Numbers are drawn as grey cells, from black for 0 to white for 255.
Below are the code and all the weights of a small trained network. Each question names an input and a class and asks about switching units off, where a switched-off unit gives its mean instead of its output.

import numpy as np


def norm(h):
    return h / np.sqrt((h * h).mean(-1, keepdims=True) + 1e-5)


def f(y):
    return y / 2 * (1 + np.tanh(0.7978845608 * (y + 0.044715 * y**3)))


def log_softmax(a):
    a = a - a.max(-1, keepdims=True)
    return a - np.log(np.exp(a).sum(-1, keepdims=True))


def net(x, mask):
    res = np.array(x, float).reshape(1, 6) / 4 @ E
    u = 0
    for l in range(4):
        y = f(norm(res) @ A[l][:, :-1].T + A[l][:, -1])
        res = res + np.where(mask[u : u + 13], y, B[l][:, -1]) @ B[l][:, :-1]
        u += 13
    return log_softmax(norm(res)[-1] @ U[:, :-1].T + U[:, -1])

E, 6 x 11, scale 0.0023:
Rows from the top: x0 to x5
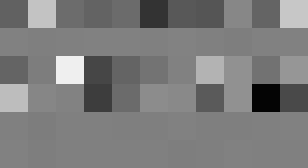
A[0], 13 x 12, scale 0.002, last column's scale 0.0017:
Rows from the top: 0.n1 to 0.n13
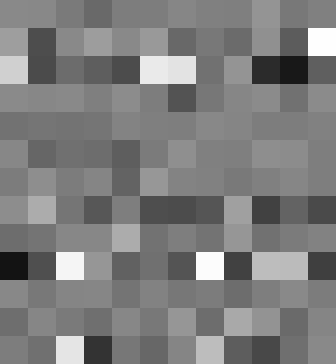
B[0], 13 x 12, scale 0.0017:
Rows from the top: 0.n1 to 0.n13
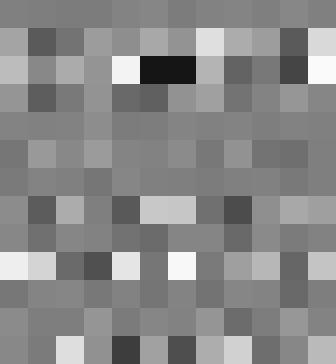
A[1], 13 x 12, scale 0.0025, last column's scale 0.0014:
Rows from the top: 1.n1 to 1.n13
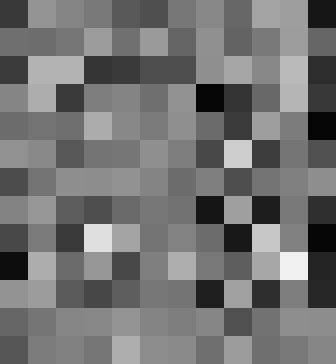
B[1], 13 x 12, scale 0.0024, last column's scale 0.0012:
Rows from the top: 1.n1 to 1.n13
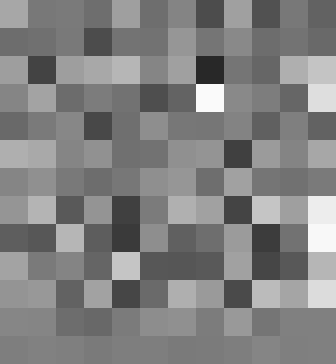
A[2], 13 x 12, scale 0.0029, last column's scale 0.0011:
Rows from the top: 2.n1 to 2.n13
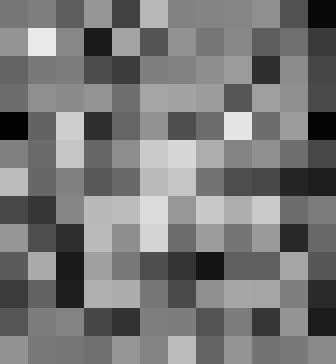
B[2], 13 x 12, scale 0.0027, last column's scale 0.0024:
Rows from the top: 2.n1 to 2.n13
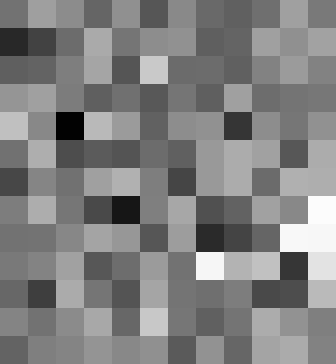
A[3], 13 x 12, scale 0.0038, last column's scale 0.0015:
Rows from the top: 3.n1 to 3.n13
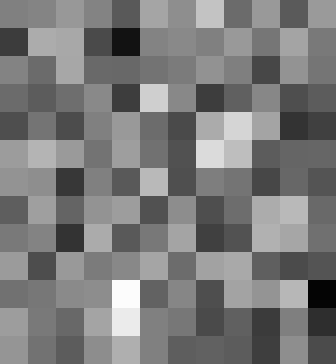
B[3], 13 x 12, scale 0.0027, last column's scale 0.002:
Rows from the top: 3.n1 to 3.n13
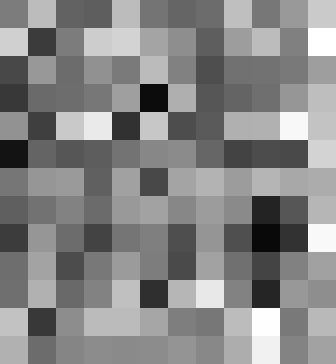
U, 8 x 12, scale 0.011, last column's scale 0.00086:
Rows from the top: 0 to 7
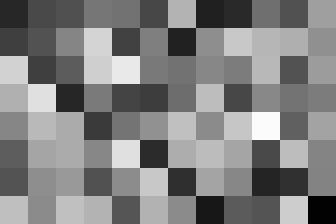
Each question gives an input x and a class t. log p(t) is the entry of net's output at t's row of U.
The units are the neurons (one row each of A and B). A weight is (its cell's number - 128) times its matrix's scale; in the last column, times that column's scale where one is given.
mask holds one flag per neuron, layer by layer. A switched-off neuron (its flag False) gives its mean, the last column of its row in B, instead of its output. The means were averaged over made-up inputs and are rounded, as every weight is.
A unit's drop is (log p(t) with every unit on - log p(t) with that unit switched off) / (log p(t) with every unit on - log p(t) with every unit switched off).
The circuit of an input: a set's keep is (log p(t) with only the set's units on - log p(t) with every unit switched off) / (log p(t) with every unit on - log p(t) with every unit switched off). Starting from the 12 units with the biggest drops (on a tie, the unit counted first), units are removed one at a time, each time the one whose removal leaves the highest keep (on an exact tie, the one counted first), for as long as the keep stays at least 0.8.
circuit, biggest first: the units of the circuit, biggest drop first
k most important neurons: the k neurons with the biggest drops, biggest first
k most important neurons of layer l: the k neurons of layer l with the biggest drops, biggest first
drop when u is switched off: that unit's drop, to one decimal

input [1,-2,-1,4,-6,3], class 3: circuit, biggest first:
1.n8
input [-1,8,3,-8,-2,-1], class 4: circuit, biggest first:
0.n10, 2.n8
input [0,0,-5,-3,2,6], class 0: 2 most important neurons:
2.n9, 3.n4
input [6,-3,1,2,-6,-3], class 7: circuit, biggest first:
3.n2, 0.n8
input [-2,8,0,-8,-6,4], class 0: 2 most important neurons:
2.n8, 2.n10
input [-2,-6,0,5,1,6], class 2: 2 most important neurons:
2.n10, 3.n12
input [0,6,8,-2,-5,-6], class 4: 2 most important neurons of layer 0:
0.n10, 0.n3
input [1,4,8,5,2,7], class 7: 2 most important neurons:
2.n10, 3.n9
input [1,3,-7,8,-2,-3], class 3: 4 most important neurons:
1.n8, 1.n11, 3.n2, 1.n3
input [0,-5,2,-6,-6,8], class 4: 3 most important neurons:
0.n10, 2.n9, 2.n8
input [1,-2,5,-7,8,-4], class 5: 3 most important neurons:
2.n10, 3.n11, 1.n10
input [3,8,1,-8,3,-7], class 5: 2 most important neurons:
3.n11, 0.n10
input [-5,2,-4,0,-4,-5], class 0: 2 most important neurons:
2.n8, 1.n10
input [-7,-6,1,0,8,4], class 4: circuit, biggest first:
2.n8
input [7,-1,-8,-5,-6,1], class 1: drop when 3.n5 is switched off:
0.2
